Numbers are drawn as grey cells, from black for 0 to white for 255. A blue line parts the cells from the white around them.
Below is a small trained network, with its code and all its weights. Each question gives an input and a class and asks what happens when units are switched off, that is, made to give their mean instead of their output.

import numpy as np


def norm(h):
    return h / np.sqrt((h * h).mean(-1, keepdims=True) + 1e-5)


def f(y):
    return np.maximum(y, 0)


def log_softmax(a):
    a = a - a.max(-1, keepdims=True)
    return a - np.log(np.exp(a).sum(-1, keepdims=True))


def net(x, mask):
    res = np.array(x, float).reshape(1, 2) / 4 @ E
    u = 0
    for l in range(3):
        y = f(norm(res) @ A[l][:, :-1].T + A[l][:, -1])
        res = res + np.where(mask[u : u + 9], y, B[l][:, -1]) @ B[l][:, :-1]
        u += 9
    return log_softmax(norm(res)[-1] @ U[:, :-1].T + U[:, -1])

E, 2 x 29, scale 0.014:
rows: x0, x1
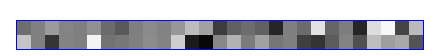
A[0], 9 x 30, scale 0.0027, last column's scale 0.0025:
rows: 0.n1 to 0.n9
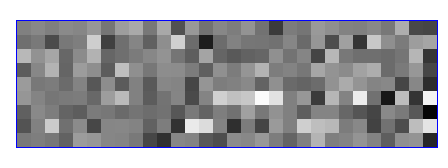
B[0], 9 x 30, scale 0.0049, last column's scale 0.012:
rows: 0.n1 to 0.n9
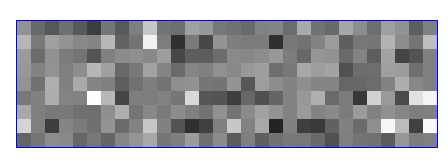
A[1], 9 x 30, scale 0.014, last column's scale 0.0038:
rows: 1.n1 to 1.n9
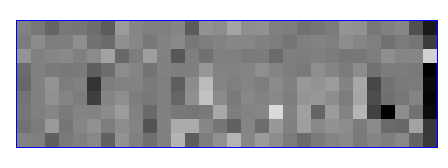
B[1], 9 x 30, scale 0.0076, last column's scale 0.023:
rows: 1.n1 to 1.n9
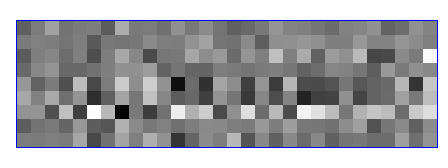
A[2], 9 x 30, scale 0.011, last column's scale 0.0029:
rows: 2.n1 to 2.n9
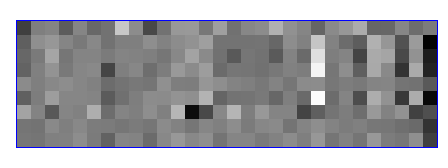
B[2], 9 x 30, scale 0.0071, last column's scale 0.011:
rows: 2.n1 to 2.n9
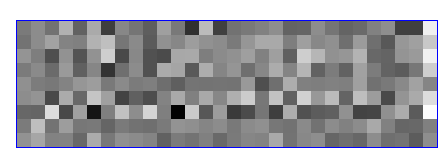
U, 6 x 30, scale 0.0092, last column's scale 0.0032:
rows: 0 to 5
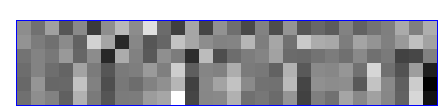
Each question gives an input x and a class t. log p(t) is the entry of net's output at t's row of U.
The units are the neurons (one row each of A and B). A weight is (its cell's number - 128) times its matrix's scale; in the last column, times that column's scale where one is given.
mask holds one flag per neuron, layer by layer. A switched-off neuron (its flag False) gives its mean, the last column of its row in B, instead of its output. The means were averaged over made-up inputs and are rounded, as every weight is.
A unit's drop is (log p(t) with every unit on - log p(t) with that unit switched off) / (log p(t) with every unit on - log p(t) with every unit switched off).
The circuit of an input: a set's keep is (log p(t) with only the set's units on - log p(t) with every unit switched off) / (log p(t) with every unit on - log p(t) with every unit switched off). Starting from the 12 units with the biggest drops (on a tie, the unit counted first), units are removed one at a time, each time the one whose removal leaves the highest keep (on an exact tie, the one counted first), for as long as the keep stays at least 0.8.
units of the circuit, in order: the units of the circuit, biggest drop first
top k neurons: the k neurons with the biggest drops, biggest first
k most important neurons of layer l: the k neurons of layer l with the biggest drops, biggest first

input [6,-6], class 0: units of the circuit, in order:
(1.n7)
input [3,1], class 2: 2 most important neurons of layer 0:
(0.n6; 0.n2)
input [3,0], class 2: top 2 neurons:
(1.n3; 1.n7)
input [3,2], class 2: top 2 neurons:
(1.n3; 0.n6)
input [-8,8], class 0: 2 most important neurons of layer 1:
(1.n9; 1.n3)
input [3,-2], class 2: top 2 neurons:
(1.n7; 0.n6)
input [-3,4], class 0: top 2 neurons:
(1.n7; 2.n7)
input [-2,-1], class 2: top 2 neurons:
(1.n7; 2.n1)
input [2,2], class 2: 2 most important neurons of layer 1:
(1.n3; 1.n7)
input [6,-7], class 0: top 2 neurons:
(0.n6; 1.n7)
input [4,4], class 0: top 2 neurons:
(1.n7; 0.n6)
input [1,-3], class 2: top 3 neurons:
(0.n8; 1.n7; 2.n1)
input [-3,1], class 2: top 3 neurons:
(0.n6; 1.n7; 2.n1)
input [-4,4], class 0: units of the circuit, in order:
(2.n7)
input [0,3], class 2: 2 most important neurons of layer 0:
(0.n8; 0.n2)
